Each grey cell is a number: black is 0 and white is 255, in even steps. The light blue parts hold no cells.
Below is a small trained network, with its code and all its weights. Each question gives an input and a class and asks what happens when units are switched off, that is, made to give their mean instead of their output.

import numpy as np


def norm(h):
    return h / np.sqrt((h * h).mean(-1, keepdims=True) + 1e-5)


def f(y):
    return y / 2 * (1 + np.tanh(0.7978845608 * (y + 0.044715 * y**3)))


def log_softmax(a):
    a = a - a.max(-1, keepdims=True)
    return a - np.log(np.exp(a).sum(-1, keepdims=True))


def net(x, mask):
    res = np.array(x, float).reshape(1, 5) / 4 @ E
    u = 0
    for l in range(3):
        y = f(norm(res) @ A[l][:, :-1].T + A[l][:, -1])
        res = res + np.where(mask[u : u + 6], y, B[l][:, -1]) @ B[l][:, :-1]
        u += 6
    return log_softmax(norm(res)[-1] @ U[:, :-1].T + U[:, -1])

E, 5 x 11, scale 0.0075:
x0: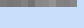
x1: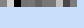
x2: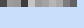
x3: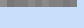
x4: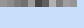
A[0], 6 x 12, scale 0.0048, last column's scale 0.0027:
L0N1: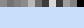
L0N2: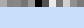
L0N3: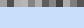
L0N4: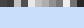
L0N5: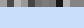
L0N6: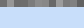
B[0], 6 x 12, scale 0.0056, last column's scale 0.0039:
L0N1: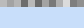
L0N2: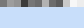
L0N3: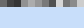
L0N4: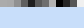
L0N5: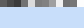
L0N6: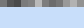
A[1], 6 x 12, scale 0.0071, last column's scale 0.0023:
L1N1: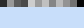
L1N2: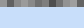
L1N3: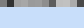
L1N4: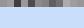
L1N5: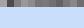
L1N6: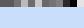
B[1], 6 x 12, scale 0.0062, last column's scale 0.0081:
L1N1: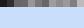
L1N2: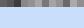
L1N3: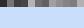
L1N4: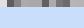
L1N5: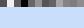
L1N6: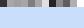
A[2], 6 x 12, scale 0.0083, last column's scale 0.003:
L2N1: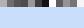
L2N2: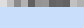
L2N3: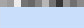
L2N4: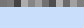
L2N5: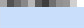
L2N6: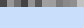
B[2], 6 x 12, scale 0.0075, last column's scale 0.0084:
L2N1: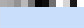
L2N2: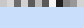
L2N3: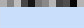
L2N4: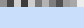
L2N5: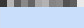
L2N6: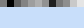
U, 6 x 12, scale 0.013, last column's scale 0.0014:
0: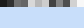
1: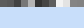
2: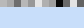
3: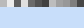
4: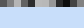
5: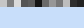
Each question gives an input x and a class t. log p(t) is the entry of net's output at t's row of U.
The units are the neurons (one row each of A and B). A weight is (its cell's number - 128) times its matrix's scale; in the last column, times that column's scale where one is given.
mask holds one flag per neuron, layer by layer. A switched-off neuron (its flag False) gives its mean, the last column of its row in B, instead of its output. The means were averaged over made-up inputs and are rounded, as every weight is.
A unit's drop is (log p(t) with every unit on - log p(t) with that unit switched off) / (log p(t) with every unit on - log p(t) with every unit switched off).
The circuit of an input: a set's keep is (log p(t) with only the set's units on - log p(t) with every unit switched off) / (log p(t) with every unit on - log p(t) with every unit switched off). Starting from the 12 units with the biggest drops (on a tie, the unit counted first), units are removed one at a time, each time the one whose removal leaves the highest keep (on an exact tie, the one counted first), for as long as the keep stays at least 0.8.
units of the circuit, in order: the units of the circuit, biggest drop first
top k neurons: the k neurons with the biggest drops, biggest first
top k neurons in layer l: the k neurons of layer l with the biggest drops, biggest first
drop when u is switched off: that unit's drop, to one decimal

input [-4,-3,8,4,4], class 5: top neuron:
[L1N6]
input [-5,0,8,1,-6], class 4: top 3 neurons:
[L0N4, L0N5, L0N3]
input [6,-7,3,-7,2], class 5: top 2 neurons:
[L0N4, L1N6]
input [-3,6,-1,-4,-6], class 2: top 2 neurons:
[L0N5, L2N2]
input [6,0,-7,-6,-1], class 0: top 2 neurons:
[L0N5, L0N4]
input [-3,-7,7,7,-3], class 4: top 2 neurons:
[L0N4, L2N1]
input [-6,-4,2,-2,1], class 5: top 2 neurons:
[L0N4, L1N6]
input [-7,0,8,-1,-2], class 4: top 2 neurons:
[L0N4, L0N5]
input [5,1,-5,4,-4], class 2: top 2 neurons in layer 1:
[L1N1, L1N4]
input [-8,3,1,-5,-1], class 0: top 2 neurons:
[L0N4, L0N2]
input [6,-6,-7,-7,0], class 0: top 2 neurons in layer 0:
[L0N3, L0N2]
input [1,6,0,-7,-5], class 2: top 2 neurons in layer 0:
[L0N5, L0N3]
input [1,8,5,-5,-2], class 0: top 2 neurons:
[L2N1, L0N2]
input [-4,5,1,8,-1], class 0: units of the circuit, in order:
[L2N1]
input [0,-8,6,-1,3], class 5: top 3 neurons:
[L0N4, L1N6, L2N1]
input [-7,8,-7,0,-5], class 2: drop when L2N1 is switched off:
0.1
